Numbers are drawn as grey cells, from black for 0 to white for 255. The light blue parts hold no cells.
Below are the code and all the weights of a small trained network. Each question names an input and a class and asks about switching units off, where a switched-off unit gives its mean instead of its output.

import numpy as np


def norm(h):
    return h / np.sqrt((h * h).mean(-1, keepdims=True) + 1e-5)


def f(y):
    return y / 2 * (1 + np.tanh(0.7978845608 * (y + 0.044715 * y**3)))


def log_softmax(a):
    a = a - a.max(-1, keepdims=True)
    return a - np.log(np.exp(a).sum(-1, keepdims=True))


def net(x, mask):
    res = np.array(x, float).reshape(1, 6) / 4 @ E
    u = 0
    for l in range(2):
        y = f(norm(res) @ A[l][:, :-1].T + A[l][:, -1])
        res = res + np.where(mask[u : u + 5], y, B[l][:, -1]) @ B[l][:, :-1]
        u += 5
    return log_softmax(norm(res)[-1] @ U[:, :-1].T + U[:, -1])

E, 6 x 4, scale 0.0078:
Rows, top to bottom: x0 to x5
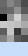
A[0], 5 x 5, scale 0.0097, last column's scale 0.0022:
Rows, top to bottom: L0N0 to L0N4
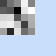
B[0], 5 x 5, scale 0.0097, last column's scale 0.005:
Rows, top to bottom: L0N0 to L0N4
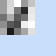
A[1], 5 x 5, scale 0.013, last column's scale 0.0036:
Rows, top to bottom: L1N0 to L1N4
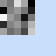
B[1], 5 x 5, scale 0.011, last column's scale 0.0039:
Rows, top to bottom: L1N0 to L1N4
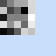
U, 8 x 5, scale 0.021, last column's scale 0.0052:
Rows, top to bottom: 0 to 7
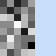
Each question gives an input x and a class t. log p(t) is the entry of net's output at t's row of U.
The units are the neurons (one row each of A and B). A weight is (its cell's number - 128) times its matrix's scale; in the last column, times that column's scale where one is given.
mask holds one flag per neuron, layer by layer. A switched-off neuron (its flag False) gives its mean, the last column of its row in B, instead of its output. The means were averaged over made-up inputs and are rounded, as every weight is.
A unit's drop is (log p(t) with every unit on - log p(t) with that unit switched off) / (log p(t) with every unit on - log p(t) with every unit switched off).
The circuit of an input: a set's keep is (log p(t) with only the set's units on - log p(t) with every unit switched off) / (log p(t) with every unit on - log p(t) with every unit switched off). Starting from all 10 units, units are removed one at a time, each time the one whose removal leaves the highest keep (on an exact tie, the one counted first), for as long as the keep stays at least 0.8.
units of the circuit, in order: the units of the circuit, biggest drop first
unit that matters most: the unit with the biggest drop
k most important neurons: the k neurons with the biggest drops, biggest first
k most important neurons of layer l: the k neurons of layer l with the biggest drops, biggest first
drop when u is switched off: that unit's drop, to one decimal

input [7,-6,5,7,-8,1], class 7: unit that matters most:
L0N3
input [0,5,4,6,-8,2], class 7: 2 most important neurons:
L0N4, L0N3
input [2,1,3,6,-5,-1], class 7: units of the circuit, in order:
L0N4, L0N3
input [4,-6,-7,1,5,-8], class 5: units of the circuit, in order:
L0N1, L1N2
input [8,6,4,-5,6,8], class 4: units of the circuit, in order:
L1N3, L1N1
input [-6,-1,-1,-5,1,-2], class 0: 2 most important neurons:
L0N1, L1N2
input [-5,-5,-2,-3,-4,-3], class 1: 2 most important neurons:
L0N3, L0N1
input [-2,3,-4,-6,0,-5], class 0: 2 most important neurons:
L0N1, L1N2
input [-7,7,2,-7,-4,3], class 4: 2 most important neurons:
L0N3, L1N3
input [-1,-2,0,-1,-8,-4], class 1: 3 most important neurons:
L0N4, L1N3, L0N3
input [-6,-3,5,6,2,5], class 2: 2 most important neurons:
L0N3, L0N2
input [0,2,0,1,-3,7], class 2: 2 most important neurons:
L0N3, L1N4
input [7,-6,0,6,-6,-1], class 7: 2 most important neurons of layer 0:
L0N4, L0N1
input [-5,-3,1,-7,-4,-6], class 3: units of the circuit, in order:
L0N0
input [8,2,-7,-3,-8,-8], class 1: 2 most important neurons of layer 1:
L1N4, L1N3
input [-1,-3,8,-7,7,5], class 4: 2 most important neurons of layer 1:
L1N1, L1N3
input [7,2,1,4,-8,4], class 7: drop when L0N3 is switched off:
0.2
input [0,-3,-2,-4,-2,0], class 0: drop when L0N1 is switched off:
0.2
